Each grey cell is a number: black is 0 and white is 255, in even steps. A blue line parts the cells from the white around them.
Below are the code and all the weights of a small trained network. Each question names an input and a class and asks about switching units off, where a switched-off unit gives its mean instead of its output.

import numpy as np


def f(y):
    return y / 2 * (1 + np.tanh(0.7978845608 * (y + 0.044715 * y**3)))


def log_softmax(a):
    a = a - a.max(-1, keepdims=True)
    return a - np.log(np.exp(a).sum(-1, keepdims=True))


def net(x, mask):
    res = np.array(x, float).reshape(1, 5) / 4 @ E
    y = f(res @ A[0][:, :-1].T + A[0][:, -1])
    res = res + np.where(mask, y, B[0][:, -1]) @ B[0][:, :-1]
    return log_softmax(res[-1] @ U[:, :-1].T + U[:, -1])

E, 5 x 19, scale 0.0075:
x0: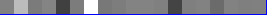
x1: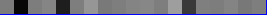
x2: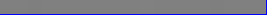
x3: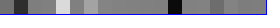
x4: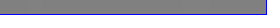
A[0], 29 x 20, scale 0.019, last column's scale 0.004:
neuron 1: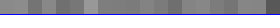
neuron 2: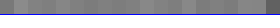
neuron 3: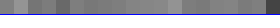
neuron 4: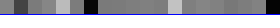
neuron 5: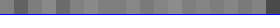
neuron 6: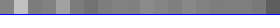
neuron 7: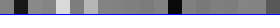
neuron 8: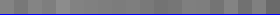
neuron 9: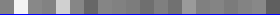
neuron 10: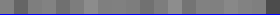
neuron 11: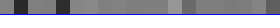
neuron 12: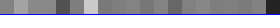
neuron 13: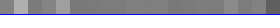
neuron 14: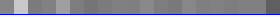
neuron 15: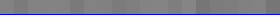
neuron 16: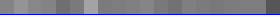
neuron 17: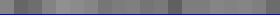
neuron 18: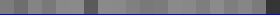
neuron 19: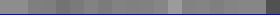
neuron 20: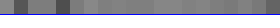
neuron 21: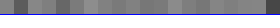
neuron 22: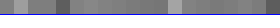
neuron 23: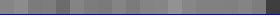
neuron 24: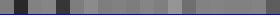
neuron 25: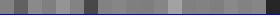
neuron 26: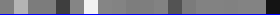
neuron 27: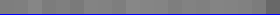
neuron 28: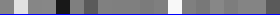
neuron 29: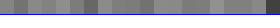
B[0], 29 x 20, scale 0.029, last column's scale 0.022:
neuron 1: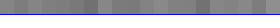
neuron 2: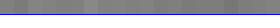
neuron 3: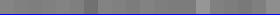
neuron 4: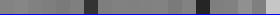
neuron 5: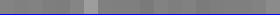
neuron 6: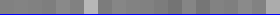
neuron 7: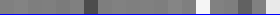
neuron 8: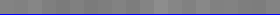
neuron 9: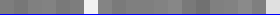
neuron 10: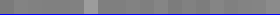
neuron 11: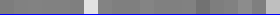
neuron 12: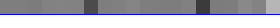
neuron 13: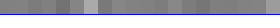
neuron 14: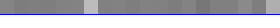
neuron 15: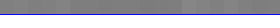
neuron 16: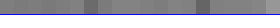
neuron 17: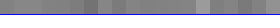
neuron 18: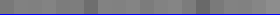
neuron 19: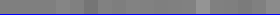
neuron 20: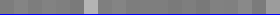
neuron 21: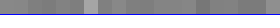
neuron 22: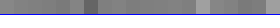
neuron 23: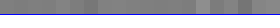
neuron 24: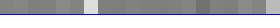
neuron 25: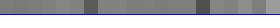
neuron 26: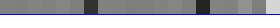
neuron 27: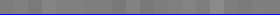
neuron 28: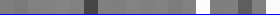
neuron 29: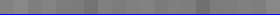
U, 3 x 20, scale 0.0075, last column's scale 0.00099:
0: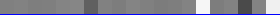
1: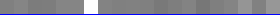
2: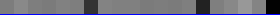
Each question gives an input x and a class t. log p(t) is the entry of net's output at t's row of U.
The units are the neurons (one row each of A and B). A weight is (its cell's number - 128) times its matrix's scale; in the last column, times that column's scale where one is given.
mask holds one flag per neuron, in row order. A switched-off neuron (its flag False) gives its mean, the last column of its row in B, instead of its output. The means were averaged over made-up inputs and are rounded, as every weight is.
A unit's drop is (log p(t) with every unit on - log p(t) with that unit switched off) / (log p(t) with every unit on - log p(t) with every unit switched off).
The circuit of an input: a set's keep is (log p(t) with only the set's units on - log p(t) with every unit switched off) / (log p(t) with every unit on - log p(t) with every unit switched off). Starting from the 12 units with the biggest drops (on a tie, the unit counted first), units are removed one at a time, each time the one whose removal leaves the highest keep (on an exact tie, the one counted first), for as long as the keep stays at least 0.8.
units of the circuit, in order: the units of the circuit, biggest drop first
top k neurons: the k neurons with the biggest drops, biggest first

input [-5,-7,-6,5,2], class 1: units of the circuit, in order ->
[neuron 9]
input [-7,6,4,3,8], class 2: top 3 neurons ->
[neuron 4; neuron 9; neuron 25]
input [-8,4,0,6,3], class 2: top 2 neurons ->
[neuron 4; neuron 28]
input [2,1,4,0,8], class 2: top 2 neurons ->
[neuron 28; neuron 9]
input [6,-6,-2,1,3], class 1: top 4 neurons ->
[neuron 9; neuron 4; neuron 14; neuron 6]
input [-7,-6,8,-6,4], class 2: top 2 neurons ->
[neuron 4; neuron 7]
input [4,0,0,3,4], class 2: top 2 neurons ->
[neuron 28; neuron 26]
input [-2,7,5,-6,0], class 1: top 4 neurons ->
[neuron 11; neuron 24; neuron 7; neuron 20]
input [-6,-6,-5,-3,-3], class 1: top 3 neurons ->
[neuron 9; neuron 26; neuron 12]
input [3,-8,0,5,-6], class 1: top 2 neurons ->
[neuron 9; neuron 28]
